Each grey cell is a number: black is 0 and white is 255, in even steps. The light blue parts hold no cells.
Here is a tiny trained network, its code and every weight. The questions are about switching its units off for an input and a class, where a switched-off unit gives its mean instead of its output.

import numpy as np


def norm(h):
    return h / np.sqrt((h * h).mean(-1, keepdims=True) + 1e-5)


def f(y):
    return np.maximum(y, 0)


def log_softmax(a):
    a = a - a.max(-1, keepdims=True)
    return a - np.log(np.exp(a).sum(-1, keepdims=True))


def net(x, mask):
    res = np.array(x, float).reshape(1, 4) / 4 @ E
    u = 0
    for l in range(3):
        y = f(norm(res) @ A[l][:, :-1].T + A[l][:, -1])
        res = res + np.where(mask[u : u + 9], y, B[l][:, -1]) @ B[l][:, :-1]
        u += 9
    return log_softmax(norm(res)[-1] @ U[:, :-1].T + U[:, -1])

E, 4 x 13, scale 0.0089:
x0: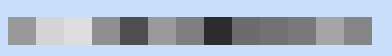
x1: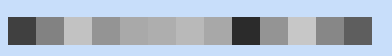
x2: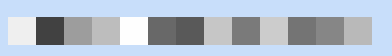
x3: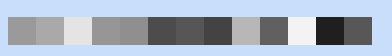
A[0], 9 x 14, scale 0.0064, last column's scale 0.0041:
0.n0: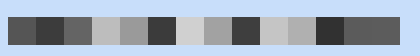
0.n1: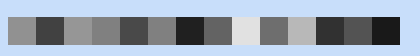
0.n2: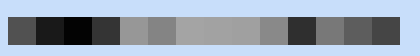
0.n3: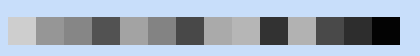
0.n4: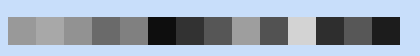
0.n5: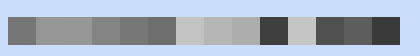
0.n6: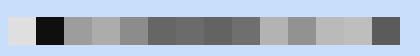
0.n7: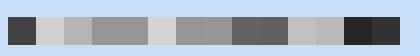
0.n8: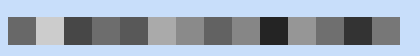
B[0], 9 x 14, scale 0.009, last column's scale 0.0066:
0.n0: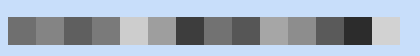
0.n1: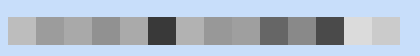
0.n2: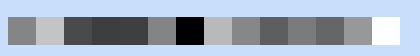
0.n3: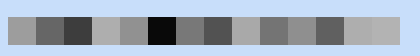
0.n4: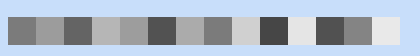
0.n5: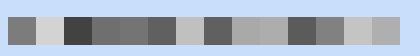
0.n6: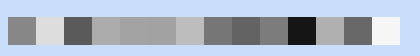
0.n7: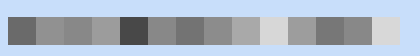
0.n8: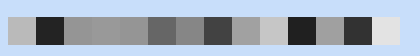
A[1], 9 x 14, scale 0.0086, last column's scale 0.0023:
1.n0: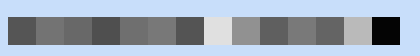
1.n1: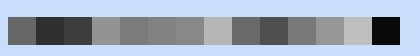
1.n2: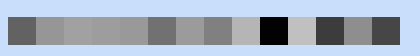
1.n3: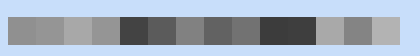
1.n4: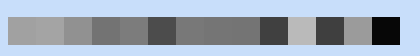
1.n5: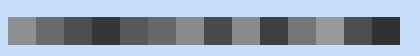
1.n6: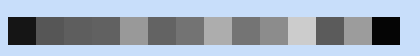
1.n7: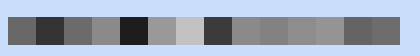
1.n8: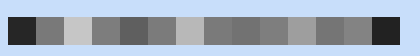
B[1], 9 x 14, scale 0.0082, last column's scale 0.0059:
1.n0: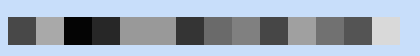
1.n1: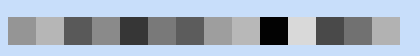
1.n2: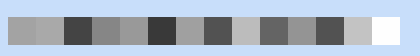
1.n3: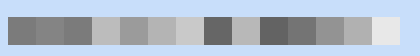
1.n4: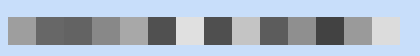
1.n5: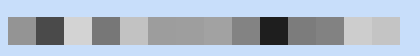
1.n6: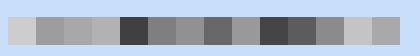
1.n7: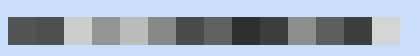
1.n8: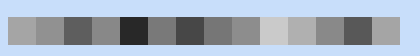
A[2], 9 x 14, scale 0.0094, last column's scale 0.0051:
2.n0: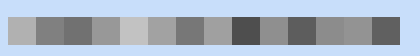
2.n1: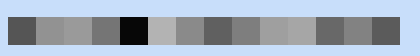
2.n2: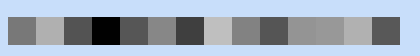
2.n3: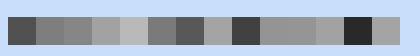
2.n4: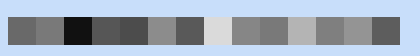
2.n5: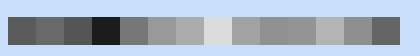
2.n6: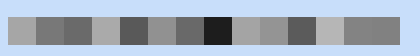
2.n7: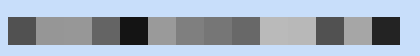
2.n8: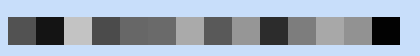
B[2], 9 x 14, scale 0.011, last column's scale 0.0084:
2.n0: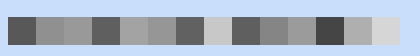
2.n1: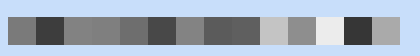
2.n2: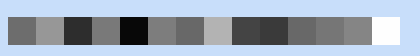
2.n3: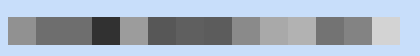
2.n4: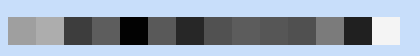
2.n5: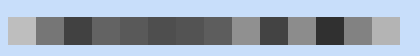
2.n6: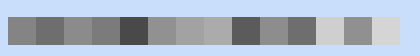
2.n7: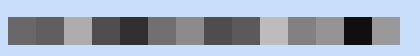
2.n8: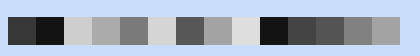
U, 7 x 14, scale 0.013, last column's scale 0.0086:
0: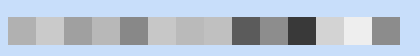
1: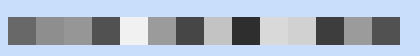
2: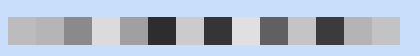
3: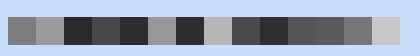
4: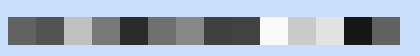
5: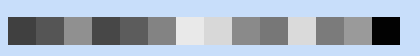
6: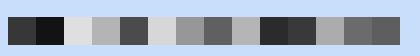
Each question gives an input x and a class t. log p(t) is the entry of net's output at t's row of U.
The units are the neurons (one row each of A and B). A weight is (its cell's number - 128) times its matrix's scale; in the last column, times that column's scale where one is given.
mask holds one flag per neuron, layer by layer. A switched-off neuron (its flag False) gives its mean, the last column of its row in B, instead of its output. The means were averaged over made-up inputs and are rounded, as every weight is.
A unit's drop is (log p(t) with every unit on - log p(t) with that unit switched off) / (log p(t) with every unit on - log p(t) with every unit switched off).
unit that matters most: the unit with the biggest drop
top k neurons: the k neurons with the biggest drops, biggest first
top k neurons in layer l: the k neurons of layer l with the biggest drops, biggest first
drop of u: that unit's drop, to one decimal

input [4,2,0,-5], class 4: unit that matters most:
0.n2
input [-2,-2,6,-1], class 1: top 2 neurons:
(0.n6, 2.n0)
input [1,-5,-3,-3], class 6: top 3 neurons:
(0.n8, 1.n5, 2.n8)
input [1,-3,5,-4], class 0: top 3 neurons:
(0.n6, 1.n0, 2.n4)
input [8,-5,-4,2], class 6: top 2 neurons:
(0.n8, 2.n8)
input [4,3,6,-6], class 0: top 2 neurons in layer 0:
(0.n6, 0.n0)
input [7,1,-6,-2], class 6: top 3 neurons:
(0.n8, 2.n8, 1.n7)
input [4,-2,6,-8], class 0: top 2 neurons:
(0.n6, 1.n0)
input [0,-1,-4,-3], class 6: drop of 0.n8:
1.0
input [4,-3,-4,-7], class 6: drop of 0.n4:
0.0
